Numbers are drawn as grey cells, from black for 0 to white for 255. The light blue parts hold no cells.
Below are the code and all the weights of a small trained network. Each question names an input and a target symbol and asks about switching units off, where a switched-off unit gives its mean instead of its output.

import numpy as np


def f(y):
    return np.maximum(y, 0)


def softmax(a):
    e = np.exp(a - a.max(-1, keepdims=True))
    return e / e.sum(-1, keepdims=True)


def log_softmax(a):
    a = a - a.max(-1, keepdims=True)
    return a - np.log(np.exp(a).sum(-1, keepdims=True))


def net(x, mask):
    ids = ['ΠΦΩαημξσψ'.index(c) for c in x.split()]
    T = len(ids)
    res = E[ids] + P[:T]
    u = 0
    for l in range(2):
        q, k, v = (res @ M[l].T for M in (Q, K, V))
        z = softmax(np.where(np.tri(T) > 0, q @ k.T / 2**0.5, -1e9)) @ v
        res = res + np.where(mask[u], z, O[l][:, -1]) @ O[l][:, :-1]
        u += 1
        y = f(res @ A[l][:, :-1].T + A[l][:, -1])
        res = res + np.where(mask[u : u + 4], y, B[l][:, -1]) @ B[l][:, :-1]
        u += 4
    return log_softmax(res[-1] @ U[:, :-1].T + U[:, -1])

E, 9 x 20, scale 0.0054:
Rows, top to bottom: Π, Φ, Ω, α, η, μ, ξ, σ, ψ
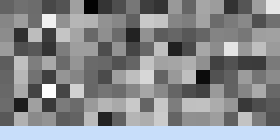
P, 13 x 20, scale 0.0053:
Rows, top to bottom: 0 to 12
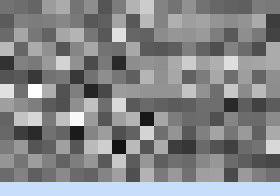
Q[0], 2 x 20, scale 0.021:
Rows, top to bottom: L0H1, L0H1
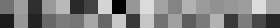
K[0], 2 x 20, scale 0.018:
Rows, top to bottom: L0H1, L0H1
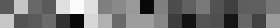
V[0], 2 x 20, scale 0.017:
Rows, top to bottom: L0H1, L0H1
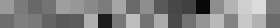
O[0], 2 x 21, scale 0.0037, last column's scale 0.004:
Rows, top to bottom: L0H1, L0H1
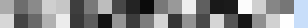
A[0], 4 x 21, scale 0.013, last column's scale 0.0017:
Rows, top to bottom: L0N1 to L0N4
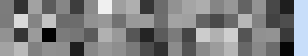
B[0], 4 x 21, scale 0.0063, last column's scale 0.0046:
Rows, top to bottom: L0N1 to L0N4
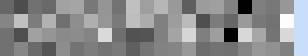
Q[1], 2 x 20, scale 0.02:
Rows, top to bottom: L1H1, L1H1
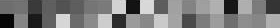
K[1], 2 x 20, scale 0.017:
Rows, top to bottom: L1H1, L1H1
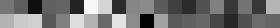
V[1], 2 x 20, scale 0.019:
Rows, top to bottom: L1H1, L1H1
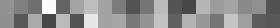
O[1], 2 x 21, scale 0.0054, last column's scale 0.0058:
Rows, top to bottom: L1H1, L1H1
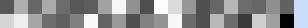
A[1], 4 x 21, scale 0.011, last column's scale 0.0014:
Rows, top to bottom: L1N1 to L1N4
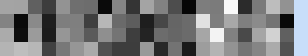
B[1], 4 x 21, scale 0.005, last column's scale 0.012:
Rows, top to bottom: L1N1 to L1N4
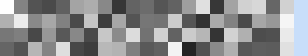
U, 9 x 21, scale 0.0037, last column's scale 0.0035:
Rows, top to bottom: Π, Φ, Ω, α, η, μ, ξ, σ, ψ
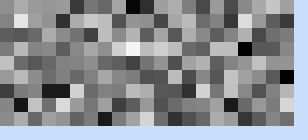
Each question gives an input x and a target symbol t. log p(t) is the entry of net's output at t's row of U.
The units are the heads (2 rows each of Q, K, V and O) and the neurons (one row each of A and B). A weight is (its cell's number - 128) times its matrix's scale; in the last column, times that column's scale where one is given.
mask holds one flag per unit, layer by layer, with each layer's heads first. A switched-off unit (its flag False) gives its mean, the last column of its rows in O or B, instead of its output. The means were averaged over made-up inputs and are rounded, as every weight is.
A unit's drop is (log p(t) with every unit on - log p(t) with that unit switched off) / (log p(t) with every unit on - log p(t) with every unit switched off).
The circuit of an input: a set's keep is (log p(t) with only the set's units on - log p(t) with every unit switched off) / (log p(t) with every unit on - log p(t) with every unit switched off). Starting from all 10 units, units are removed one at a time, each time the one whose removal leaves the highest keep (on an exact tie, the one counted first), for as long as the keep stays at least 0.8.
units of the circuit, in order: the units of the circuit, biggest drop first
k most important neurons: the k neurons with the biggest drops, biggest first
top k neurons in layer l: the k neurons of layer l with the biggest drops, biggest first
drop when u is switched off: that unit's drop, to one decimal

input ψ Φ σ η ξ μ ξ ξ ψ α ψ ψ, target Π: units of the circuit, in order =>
(L1H1; L0H1)
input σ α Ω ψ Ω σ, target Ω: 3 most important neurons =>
(L1N3; L0N3; L1N2)
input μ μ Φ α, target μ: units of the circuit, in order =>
(L1H1; L1N3; L1N2; L1N4)
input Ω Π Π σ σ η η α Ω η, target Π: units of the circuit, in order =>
(L1H1; L0H1)
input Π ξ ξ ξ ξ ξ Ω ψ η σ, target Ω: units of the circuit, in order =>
(L1N3; L0H1; L0N3)
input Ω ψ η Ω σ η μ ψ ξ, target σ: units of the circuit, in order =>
(L1H1; L1N4)
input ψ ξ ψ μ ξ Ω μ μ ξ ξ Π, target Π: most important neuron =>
(L1N2)
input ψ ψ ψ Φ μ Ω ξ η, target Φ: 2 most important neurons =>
(L0N2; L1N4)
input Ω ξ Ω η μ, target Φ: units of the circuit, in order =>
(L0H1; L0N2)
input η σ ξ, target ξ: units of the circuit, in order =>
(L0H1; L1N2)
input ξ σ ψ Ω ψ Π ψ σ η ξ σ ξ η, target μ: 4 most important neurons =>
(L1N1; L1N4; L0N3; L0N2)
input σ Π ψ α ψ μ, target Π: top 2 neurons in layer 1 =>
(L1N3; L1N1)
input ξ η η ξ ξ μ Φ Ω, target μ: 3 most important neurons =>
(L1N3; L1N2; L1N4)
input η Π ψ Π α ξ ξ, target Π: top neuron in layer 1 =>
(L1N3)
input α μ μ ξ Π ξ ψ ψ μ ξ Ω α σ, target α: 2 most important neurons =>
(L1N2; L0N1)
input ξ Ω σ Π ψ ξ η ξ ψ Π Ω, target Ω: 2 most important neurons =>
(L1N3; L0N3)
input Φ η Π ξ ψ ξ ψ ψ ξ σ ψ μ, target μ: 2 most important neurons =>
(L1N1; L1N4)
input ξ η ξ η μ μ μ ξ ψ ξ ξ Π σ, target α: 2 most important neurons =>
(L0N1; L1N1)
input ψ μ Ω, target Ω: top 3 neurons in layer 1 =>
(L1N3; L1N2; L1N1)
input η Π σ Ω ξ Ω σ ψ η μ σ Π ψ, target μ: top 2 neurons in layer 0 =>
(L0N3; L0N2)
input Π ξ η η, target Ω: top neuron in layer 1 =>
(L1N2)
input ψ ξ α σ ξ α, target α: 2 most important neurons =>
(L0N3; L1N3)
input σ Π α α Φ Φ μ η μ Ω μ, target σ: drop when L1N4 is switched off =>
0.1
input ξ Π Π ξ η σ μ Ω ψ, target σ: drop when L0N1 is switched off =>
0.0
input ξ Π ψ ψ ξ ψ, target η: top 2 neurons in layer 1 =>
(L1N1; L1N4)
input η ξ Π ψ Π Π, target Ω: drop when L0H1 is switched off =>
0.4
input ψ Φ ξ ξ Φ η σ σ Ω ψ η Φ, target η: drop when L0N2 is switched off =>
0.1
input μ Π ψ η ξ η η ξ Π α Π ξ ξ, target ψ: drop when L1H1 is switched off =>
0.8
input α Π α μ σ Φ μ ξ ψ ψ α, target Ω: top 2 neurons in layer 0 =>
(L0N3; L0N2)
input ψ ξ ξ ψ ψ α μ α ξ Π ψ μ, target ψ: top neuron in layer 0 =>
(L0N3)
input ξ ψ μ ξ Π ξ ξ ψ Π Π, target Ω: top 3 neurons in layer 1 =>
(L1N3; L1N2; L1N1)
